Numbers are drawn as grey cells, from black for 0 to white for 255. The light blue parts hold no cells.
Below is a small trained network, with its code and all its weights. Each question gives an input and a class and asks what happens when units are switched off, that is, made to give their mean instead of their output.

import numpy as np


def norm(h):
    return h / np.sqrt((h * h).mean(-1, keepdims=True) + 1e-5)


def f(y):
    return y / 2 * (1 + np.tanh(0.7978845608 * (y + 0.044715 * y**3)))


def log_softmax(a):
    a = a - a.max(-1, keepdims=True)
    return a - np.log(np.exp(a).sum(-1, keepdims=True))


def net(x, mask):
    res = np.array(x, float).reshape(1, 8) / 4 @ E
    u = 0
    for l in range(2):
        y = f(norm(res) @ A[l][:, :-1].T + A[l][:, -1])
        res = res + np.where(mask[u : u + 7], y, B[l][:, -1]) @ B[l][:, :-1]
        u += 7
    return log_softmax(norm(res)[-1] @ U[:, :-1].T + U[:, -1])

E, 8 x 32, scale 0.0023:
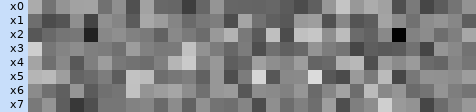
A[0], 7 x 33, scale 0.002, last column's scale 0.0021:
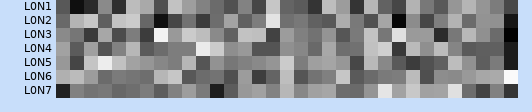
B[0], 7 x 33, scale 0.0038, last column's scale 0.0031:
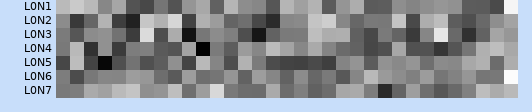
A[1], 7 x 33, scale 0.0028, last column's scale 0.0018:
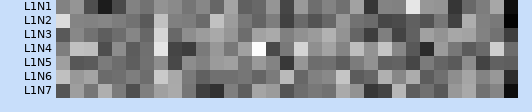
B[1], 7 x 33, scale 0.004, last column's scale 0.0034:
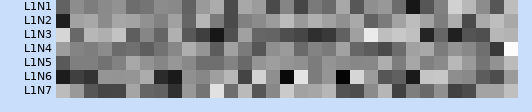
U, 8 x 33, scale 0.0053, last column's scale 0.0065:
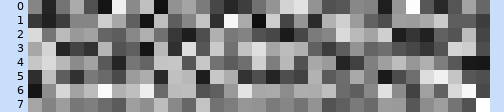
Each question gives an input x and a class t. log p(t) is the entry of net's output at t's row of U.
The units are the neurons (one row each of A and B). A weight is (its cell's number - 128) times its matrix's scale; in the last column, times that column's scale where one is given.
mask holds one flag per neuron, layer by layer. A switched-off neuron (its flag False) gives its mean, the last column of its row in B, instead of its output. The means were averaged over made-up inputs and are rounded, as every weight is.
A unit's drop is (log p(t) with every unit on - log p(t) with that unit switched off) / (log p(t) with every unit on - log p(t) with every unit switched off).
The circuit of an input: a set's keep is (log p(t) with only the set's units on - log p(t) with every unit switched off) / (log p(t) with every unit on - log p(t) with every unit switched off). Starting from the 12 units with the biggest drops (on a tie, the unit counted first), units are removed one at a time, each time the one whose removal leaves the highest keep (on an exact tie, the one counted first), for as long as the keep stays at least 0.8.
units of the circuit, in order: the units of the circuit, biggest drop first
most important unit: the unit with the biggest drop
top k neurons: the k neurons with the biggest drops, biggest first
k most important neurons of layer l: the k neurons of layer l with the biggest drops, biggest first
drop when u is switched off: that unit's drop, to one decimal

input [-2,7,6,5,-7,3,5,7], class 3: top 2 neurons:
L1N7, L0N5
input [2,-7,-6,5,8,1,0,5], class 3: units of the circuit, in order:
L0N4
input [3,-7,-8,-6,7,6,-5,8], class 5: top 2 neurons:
L1N1, L0N1
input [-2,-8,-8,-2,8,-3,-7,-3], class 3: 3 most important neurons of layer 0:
L0N4, L0N1, L0N3
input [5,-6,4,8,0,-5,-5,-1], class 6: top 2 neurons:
L1N2, L0N1
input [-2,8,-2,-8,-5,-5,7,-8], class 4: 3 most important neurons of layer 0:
L0N1, L0N2, L0N4
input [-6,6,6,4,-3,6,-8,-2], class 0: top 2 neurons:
L0N2, L1N6
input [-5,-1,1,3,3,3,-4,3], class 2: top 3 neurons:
L1N3, L0N3, L0N6
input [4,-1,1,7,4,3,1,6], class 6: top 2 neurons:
L1N2, L0N5
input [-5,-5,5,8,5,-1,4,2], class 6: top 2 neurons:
L1N2, L0N1
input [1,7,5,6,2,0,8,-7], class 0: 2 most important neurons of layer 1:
L1N4, L1N1
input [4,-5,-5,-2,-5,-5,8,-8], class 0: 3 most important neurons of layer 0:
L0N3, L0N1, L0N6
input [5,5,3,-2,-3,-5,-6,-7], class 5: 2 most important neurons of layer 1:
L1N3, L1N4
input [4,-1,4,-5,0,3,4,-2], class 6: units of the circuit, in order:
L0N7
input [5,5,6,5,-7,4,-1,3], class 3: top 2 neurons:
L1N7, L1N3
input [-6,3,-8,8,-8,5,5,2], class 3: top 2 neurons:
L1N7, L0N7
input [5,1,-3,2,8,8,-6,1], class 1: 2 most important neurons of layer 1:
L1N6, L1N7
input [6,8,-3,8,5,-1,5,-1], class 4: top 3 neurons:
L0N1, L0N7, L1N3
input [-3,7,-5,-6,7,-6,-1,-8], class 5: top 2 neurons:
L0N5, L1N7
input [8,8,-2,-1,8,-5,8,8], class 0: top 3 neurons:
L0N3, L1N3, L0N5
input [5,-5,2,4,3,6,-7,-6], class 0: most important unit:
L0N2
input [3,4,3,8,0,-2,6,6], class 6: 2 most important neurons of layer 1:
L1N2, L1N5
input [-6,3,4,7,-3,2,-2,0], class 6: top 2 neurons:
L1N2, L1N5
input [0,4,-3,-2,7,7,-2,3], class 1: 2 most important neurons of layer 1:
L1N6, L1N7
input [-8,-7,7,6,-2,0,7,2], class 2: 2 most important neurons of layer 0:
L0N1, L0N2
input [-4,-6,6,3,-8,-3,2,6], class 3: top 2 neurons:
L1N7, L0N1
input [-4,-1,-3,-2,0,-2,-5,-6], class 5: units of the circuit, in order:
L0N5
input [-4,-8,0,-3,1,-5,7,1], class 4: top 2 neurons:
L1N4, L0N2
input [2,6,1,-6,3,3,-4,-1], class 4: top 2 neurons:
L0N1, L1N2
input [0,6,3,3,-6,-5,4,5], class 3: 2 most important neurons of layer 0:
L0N6, L0N2
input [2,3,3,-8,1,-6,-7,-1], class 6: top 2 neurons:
L0N7, L0N3
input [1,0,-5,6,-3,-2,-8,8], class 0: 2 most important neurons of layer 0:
L0N2, L0N5
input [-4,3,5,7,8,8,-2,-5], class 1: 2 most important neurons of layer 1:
L1N6, L1N7
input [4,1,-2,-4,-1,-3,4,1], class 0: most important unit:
L0N3
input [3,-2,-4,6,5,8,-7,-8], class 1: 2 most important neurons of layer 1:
L1N6, L1N1
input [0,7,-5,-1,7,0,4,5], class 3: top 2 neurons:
L0N4, L1N4
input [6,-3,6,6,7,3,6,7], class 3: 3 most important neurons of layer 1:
L1N3, L1N2, L1N4
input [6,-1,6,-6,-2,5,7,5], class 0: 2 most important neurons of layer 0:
L0N3, L0N5
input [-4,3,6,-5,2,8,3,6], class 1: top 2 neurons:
L1N6, L0N5
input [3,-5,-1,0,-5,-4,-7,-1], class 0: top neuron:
L0N2
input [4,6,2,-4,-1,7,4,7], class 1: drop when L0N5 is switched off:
0.3
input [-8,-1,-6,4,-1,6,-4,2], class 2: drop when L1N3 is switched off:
1.3
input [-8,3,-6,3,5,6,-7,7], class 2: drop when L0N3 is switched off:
0.3
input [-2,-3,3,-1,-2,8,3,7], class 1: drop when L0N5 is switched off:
0.1
